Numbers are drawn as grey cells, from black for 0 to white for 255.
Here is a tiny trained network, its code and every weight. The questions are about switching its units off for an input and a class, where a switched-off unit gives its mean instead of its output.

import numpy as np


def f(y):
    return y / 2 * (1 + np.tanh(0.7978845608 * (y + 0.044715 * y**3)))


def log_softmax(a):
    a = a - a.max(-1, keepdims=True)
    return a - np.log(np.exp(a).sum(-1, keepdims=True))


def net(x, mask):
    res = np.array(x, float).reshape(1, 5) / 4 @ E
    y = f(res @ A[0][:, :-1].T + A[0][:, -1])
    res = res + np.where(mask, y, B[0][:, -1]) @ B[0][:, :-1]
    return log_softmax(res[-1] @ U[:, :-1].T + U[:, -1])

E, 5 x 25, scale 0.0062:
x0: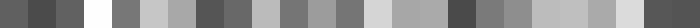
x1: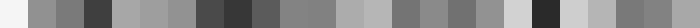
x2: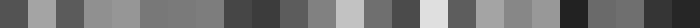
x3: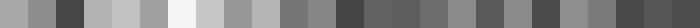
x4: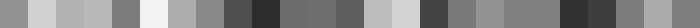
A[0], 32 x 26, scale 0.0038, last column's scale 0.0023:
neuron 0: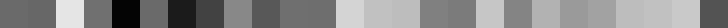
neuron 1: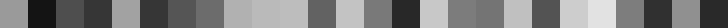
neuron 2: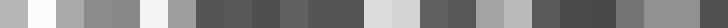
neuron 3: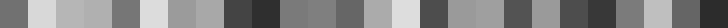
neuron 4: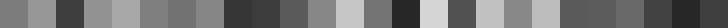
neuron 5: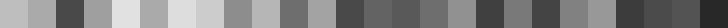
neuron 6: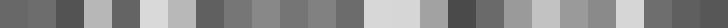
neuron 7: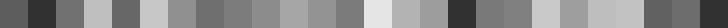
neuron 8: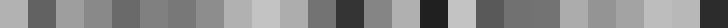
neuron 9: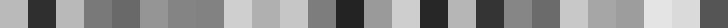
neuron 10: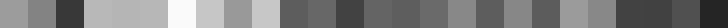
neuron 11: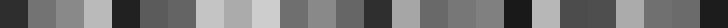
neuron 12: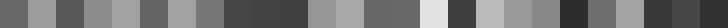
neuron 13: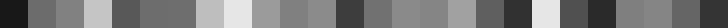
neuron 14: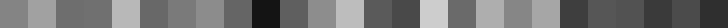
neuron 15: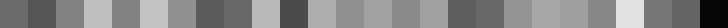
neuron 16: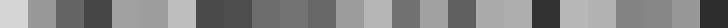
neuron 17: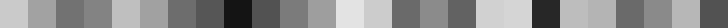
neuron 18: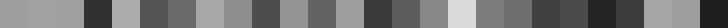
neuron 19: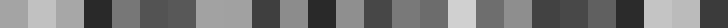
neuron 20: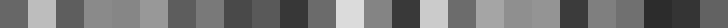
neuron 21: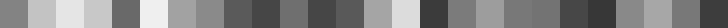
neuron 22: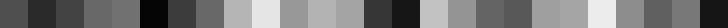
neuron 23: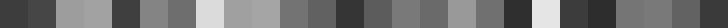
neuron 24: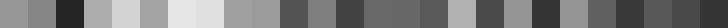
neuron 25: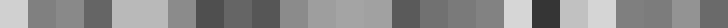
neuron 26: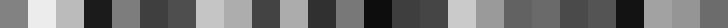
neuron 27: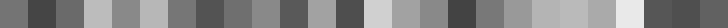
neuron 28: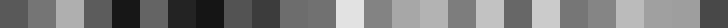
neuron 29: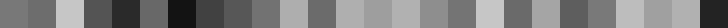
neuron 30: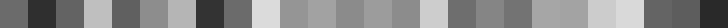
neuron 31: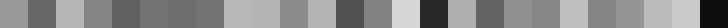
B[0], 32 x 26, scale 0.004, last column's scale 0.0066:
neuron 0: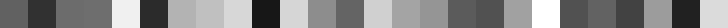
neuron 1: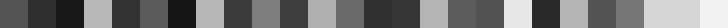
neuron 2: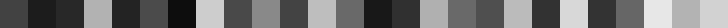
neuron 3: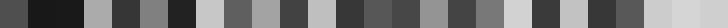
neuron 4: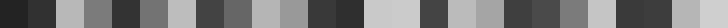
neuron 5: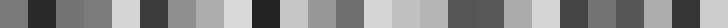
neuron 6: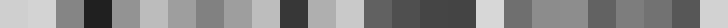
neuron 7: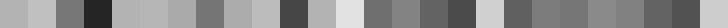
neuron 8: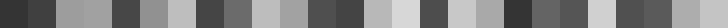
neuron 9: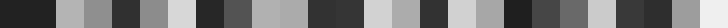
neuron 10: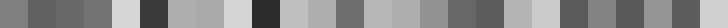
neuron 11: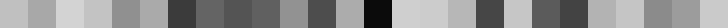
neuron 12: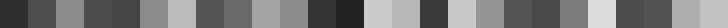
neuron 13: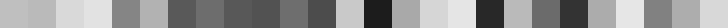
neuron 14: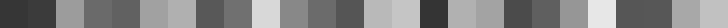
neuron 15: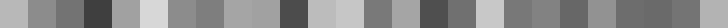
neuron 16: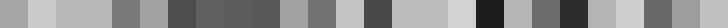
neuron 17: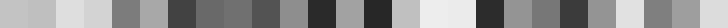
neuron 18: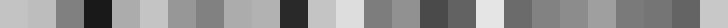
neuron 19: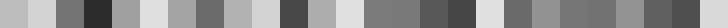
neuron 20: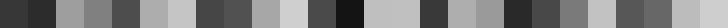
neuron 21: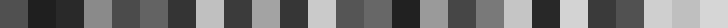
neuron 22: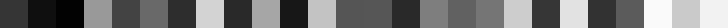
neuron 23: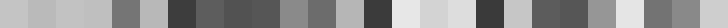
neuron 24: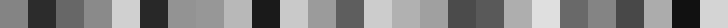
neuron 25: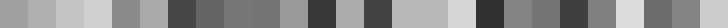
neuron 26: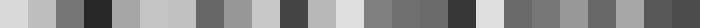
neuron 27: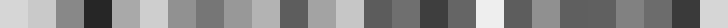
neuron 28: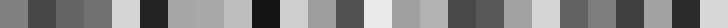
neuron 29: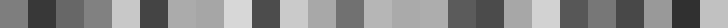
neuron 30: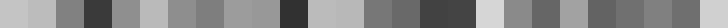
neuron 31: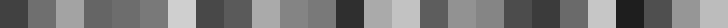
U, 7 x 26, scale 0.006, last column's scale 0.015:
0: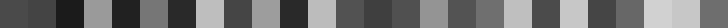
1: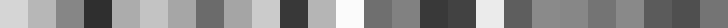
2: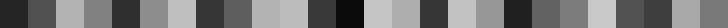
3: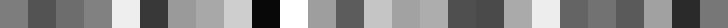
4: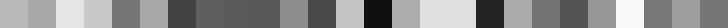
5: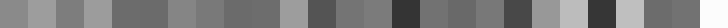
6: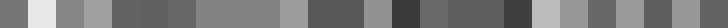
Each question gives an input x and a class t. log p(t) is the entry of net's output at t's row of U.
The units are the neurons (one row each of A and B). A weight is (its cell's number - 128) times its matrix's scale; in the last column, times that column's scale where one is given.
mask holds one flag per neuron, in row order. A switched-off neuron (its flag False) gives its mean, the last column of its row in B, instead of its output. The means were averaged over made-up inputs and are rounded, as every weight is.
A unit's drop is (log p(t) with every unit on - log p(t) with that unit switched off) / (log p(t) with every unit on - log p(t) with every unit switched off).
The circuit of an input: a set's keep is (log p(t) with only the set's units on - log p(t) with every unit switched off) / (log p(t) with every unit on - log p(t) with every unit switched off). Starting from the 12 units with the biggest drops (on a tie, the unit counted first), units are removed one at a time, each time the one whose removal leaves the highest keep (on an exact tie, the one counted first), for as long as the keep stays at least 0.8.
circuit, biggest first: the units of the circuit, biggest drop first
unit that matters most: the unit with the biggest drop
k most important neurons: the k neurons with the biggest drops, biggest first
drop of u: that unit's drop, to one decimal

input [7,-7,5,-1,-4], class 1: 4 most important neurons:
[neuron 30; neuron 7; neuron 27; neuron 6]
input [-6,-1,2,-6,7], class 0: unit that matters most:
neuron 3
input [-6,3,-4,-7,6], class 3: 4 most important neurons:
[neuron 0; neuron 29; neuron 28; neuron 22]
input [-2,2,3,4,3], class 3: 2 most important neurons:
[neuron 22; neuron 1]
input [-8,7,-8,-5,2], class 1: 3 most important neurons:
[neuron 19; neuron 26; neuron 18]
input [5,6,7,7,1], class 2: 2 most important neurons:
[neuron 4; neuron 12]
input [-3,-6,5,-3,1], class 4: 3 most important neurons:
[neuron 13; neuron 23; neuron 11]
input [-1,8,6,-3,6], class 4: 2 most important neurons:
[neuron 17; neuron 16]
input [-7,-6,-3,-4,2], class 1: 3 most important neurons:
[neuron 26; neuron 19; neuron 18]
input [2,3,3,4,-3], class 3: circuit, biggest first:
[neuron 5; neuron 10]
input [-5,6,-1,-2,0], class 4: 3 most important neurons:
[neuron 17; neuron 25; neuron 16]
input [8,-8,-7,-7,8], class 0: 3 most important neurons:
[neuron 21; neuron 3; neuron 2]
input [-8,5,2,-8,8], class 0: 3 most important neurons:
[neuron 2; neuron 3; neuron 21]
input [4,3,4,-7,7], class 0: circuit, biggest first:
[neuron 2]
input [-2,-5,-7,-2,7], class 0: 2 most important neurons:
[neuron 21; neuron 3]
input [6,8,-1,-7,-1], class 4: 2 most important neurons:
[neuron 17; neuron 25]
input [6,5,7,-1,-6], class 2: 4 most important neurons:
[neuron 4; neuron 20; neuron 12; neuron 2]
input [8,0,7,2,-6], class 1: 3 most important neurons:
[neuron 30; neuron 27; neuron 7]
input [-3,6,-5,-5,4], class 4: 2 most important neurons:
[neuron 17; neuron 25]
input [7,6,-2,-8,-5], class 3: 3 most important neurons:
[neuron 0; neuron 28; neuron 29]
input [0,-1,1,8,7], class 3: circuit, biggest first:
[neuron 24]
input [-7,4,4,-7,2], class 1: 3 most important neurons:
[neuron 19; neuron 26; neuron 18]
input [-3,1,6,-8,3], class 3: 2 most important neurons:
[neuron 28; neuron 0]
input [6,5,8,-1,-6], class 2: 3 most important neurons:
[neuron 4; neuron 20; neuron 12]
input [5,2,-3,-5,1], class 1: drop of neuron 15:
0.1
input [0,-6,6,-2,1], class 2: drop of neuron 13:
-0.1
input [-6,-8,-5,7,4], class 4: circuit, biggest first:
[neuron 13]
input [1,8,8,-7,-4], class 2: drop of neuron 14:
0.2
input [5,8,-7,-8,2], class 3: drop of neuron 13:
0.1
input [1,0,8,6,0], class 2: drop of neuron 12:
0.0
